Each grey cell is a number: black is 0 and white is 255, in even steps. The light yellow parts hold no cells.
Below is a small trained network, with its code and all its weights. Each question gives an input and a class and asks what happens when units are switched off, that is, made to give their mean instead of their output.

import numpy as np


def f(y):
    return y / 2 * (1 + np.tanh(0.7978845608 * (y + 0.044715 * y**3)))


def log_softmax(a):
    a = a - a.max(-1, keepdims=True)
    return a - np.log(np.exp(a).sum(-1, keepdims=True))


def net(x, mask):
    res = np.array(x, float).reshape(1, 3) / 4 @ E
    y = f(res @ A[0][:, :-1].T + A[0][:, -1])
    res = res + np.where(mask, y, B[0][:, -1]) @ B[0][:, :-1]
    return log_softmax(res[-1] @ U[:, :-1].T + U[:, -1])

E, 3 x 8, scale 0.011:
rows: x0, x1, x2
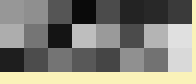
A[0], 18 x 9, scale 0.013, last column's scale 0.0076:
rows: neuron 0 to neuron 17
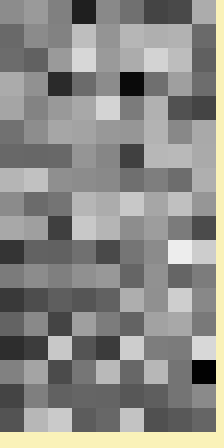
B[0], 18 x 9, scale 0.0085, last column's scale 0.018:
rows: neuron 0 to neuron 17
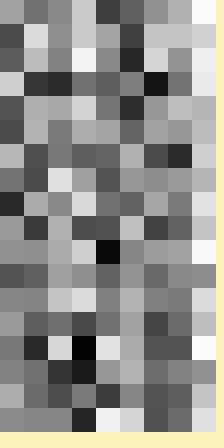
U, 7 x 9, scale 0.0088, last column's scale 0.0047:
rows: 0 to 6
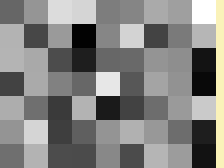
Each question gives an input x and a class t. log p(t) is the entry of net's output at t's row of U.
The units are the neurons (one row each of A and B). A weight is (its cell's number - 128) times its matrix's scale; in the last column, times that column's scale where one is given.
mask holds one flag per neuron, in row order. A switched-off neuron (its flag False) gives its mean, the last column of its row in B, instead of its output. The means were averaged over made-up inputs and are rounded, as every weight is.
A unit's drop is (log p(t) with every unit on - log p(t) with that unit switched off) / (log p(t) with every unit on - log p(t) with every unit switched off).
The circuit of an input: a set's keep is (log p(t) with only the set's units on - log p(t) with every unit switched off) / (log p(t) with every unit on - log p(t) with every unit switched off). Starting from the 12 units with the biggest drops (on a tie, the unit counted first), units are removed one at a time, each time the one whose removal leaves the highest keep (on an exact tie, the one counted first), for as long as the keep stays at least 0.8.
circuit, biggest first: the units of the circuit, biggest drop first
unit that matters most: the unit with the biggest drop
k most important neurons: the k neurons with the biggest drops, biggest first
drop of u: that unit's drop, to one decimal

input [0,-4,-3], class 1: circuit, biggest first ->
[neuron 2]
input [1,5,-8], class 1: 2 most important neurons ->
[neuron 9; neuron 2]
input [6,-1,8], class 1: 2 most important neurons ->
[neuron 14; neuron 2]
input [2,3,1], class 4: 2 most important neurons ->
[neuron 14; neuron 17]
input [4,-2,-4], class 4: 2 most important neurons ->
[neuron 14; neuron 0]
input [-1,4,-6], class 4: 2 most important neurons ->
[neuron 14; neuron 12]
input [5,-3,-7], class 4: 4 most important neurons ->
[neuron 14; neuron 0; neuron 12; neuron 1]
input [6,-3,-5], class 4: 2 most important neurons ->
[neuron 14; neuron 0]
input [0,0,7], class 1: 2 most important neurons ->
[neuron 14; neuron 2]
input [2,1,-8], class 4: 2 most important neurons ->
[neuron 14; neuron 17]
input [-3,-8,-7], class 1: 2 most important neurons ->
[neuron 17; neuron 2]
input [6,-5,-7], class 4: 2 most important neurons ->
[neuron 0; neuron 14]
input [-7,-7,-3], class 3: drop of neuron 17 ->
0.2
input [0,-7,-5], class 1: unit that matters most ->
neuron 17
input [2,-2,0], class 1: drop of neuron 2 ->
0.1
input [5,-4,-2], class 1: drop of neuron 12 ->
0.0
